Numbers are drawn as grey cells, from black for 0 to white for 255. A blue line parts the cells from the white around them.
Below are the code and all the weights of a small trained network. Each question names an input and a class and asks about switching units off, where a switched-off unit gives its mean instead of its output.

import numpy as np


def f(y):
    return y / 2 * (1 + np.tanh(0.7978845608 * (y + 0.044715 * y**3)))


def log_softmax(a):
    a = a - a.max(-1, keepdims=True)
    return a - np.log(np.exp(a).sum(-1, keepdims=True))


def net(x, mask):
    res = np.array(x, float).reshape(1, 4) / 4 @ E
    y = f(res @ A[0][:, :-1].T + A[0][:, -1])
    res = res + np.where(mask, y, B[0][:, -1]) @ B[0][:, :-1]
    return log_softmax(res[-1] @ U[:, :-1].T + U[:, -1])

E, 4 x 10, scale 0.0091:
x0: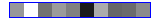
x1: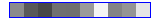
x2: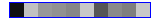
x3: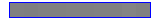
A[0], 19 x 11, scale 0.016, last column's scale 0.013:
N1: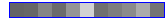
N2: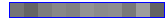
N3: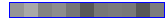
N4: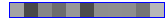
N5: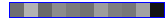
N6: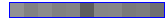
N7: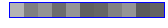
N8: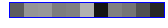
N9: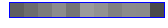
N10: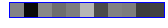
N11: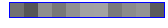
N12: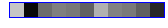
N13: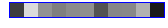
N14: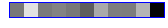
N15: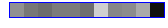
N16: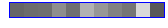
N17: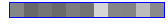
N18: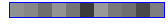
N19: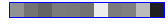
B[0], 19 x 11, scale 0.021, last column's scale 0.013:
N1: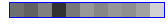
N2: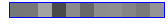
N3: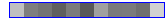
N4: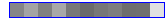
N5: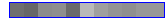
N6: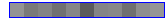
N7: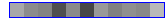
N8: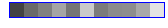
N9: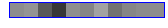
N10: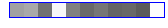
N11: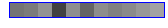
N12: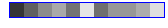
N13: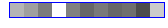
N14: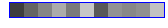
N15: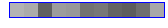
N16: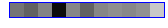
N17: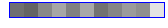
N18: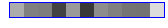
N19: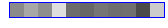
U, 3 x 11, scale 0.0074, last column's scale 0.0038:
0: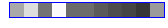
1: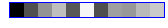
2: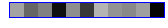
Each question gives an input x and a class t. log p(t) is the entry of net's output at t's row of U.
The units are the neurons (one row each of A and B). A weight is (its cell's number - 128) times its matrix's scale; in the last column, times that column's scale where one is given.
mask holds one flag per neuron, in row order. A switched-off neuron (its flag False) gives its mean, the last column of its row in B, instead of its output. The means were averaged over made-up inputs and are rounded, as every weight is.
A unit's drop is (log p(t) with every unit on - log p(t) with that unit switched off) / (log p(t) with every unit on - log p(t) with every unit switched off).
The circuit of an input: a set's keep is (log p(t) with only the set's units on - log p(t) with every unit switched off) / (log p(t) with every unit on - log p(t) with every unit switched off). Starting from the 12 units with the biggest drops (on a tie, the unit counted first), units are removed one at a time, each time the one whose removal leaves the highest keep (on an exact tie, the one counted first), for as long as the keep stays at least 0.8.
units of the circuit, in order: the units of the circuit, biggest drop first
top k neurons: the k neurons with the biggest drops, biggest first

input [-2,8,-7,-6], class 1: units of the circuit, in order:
[N12]
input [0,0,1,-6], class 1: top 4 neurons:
[N10; N18; N13; N3]
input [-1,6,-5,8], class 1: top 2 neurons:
[N12; N10]
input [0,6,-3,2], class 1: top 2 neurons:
[N12; N10]
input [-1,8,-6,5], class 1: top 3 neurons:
[N12; N17; N10]
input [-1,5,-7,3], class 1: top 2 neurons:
[N12; N17]
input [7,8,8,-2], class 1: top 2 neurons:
[N14; N5]
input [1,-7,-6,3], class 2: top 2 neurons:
[N7; N18]
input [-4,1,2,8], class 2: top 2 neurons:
[N12; N8]
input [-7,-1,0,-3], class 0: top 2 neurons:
[N10; N12]
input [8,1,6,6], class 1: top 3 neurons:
[N14; N10; N5]
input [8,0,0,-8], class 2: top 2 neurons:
[N10; N18]
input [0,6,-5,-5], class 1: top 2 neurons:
[N12; N10]
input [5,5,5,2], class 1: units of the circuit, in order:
[N14]
